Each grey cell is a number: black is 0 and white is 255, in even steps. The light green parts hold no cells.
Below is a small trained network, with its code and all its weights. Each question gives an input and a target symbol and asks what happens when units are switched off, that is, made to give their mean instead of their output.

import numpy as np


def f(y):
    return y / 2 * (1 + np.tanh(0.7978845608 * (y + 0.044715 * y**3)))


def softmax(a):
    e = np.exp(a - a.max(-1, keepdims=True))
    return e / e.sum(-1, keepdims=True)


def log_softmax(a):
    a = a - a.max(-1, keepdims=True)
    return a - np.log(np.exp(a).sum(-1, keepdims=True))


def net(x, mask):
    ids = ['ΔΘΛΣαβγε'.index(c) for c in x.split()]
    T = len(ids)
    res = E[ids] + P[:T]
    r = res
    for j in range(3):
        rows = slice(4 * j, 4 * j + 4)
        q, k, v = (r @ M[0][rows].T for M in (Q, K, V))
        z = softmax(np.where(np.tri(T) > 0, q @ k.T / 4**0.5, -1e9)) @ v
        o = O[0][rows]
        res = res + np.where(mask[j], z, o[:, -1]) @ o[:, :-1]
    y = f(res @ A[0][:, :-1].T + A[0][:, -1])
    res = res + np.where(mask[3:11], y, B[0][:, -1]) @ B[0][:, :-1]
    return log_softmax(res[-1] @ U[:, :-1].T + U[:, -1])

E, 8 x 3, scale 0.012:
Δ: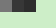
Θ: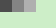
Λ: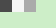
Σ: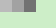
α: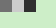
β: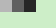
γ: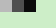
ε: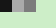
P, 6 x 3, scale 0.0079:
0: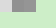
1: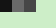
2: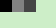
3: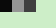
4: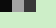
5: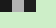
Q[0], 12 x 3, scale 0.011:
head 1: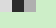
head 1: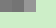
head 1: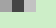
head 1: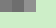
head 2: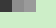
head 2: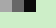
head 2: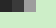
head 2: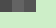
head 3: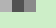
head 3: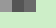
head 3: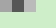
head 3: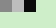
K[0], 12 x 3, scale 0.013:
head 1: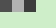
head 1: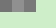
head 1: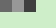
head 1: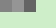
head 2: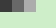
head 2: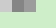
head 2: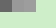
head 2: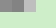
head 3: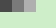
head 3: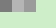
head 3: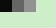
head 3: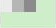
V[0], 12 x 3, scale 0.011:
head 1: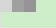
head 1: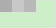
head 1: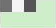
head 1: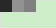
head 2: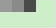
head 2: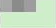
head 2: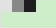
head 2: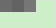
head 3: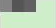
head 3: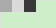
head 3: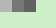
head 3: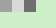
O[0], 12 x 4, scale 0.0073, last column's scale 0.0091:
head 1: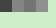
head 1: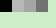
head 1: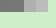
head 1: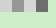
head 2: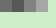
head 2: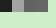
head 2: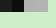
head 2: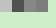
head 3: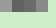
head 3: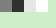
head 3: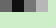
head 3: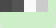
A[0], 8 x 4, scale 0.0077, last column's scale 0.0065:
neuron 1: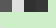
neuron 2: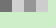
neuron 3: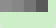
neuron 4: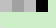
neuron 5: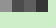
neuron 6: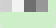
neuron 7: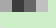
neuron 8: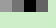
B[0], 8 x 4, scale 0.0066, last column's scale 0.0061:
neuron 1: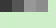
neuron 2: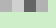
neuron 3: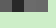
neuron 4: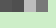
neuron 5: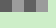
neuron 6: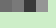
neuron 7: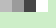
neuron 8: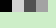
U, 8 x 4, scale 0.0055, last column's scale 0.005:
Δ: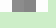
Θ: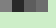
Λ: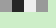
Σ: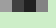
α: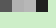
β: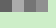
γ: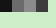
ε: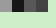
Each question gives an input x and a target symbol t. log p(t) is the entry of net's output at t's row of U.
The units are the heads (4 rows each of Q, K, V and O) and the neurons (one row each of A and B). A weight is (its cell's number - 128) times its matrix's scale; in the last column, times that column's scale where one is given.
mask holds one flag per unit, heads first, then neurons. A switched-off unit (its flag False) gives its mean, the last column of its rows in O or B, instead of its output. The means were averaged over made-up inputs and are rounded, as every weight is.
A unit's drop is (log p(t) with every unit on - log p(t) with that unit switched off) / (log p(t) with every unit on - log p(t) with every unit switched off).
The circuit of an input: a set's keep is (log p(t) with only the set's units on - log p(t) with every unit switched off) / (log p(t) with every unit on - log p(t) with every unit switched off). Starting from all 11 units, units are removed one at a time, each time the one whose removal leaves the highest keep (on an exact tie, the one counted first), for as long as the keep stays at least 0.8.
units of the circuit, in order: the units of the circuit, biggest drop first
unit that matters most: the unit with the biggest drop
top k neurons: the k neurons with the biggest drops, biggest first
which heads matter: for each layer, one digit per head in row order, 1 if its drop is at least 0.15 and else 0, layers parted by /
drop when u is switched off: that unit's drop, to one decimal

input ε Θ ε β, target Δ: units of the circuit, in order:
(head 1; head 2)
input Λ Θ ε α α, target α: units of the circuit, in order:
(head 1; head 3; head 2)
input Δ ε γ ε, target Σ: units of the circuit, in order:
(head 3; head 1)
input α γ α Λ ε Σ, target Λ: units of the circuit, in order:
(head 3; head 1; head 2)
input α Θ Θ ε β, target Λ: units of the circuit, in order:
(head 3; head 1)
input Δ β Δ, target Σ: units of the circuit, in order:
(head 3; head 1)
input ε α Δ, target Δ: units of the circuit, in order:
(head 1; head 2; head 3)
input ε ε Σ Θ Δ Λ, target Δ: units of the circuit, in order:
(head 2; head 1)
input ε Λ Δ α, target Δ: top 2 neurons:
(neuron 2; neuron 8)
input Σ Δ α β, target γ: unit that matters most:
head 2
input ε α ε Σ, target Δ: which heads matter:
111
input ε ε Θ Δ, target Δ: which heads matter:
110
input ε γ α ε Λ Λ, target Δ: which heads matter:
110
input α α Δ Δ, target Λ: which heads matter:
101
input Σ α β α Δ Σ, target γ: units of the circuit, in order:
(head 1; head 2)
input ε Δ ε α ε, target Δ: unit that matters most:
head 2
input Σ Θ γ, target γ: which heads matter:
110
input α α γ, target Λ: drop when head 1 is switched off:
0.2
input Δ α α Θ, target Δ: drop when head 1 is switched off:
0.1
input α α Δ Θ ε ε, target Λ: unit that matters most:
head 3
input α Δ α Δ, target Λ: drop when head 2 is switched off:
0.1
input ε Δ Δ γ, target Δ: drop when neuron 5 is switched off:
0.0
